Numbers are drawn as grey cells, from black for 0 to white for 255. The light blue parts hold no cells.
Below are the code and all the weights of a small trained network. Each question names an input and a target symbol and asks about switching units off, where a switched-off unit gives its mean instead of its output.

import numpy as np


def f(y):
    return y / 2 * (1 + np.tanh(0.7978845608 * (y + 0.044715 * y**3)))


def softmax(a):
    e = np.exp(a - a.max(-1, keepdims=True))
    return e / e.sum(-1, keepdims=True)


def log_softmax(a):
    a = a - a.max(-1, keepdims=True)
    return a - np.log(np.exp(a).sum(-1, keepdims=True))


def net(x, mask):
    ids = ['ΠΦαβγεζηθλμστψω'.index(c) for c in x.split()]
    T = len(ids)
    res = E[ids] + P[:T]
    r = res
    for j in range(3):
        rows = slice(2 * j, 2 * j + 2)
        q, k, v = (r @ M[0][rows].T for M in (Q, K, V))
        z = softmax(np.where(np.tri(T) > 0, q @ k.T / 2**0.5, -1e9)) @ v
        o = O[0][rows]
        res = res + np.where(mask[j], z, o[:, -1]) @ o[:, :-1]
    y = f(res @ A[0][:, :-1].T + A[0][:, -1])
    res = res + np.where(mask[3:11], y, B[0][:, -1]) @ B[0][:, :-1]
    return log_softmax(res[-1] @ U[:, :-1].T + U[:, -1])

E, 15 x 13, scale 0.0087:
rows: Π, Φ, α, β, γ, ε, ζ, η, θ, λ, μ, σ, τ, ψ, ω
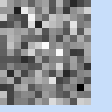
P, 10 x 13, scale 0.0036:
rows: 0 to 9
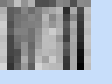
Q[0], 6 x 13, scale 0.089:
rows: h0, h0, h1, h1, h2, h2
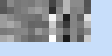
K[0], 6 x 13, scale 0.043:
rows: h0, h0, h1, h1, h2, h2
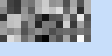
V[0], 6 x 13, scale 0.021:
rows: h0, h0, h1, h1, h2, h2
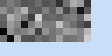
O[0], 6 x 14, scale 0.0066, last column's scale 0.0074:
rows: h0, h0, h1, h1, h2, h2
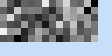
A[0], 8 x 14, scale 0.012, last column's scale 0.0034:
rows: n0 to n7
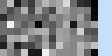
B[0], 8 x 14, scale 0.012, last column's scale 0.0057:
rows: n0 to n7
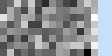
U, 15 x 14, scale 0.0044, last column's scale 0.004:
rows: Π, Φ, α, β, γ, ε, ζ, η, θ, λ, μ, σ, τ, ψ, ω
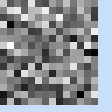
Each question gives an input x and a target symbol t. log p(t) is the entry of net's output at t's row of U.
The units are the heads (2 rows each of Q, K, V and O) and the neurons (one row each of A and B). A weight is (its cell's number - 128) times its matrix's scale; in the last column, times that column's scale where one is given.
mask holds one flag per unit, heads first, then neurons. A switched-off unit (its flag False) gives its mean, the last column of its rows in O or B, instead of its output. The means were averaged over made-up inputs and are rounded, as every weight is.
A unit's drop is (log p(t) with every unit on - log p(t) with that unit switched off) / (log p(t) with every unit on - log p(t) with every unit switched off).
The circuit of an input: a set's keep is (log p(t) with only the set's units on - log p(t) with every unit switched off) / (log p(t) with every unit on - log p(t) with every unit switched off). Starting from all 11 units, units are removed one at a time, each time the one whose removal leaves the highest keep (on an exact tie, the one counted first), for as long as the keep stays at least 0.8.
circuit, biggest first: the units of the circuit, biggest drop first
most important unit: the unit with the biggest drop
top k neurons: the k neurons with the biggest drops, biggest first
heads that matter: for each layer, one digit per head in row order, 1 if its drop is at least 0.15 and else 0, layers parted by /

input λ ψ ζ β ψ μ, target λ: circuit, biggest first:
n1, h1, h0
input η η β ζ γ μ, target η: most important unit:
h0
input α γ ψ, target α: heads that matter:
111
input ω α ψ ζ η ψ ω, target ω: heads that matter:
101
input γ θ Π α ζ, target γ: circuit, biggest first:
h1, n3
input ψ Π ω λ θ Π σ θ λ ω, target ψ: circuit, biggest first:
n4, h1, h0
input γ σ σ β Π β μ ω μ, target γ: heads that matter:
011
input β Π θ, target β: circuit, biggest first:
h2, h1
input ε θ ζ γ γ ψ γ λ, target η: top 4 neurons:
n7, n0, n6, n2
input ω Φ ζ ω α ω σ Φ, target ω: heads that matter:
101
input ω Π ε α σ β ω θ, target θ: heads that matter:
110
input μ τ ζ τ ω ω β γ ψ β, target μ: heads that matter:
001
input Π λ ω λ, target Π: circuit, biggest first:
h0, n5, h2, n2
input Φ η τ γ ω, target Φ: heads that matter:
011
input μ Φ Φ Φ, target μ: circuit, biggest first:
h2, n2, n6
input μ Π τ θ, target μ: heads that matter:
001
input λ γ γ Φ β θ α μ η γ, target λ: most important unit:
n1
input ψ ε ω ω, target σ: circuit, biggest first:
h0, n7, n6, h1
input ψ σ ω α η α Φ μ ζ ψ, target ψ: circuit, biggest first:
n4, h1, h0, h2
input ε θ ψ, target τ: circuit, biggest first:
n7, h0, h1
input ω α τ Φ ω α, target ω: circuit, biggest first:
h0, h2
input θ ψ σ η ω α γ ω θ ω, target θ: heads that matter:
111
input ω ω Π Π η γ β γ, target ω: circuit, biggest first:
h2, h0
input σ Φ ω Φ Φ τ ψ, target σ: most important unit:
h2
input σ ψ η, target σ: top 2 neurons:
n5, n7
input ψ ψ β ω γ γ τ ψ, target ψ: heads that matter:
110
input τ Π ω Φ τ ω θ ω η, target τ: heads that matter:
101
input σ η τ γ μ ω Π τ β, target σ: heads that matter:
001
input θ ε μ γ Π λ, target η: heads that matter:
110
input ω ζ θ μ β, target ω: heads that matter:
101
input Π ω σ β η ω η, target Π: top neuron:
n5
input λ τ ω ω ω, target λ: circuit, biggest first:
n1, h1, h0
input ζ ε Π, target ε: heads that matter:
111
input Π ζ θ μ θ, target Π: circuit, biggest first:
h0, h2, n5, n2
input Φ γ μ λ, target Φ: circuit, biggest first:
h1
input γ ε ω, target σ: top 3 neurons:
n7, n6, n2
